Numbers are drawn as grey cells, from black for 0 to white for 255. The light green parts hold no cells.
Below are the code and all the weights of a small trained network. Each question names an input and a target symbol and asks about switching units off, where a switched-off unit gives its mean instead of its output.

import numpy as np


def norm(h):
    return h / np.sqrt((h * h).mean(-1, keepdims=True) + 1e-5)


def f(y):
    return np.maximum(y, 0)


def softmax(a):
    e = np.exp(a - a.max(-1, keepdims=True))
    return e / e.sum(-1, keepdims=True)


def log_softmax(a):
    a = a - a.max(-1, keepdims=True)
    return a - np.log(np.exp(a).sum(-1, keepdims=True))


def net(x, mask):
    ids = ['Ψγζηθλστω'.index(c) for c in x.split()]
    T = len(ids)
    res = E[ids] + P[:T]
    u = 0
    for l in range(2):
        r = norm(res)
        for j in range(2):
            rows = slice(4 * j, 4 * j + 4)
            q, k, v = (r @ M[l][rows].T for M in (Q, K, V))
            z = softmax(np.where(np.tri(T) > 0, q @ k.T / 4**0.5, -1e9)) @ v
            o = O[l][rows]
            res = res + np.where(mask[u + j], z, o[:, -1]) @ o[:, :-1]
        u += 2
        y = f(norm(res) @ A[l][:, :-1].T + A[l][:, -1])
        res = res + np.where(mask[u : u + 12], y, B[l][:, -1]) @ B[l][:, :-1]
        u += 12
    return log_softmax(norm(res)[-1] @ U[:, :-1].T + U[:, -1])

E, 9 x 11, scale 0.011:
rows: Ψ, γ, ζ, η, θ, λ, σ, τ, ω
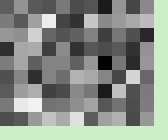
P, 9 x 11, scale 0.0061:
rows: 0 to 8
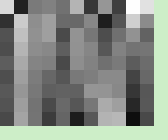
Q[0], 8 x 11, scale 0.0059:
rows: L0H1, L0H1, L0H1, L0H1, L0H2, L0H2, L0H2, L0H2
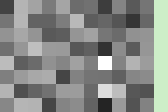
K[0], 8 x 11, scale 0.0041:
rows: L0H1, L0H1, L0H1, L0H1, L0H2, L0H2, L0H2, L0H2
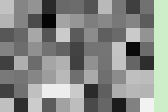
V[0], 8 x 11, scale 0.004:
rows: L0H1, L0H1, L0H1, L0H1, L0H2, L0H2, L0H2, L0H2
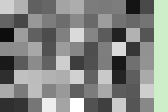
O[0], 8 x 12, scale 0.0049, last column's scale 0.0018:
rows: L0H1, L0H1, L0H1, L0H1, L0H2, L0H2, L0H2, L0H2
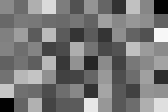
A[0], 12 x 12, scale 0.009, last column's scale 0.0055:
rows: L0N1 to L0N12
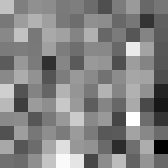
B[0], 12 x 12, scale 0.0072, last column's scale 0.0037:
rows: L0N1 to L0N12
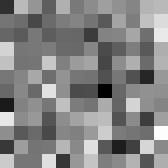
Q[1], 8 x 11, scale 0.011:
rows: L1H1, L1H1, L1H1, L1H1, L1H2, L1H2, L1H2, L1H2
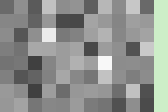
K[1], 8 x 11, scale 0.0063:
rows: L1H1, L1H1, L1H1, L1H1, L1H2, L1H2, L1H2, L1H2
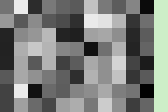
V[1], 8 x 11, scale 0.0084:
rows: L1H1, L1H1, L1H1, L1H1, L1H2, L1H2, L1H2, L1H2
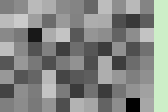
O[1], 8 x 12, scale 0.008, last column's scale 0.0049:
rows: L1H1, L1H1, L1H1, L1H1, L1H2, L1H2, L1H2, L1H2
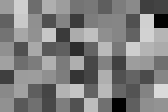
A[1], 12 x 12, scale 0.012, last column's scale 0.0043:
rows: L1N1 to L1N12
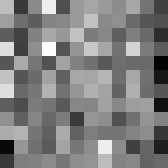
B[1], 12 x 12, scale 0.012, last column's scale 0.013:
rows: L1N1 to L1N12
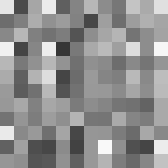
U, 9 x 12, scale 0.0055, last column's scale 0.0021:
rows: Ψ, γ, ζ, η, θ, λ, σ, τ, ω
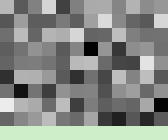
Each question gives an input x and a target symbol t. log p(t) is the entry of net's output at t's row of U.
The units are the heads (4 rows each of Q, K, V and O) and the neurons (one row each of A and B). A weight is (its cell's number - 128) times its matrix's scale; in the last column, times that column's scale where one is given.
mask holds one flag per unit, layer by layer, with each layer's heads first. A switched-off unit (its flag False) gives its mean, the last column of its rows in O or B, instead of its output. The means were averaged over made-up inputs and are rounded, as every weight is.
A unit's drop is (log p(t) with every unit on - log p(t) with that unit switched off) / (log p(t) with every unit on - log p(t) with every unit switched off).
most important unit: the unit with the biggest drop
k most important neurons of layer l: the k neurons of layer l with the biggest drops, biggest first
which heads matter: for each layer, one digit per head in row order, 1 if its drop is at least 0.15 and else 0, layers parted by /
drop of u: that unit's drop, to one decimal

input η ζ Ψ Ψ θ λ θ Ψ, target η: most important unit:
L0H2
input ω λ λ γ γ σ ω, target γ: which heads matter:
01 / 01
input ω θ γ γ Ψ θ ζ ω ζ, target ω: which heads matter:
01 / 10
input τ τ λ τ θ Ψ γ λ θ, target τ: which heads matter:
00 / 10
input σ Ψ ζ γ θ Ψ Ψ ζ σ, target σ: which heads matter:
10 / 10
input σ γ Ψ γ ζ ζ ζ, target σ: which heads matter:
10 / 10
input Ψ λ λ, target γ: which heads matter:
10 / 10
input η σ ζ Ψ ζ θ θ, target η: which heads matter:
01 / 00
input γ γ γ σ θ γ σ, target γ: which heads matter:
00 / 01
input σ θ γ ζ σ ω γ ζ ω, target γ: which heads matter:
01 / 00
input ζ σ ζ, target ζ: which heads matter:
00 / 00
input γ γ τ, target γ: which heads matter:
00 / 01
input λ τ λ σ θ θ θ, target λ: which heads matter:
00 / 11
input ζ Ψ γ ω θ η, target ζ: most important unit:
L1H2
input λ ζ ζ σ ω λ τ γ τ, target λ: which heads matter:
00 / 11
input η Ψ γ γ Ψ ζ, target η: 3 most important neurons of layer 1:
L1N4, L1N1, L1N11
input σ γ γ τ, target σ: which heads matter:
00 / 10
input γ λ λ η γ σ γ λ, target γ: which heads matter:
10 / 00
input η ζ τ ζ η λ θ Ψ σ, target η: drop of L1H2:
0.1
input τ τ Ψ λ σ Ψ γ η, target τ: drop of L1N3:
0.0
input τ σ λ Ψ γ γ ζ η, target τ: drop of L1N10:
0.1
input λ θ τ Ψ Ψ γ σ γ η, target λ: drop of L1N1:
0.1
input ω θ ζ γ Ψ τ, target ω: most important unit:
L0H2
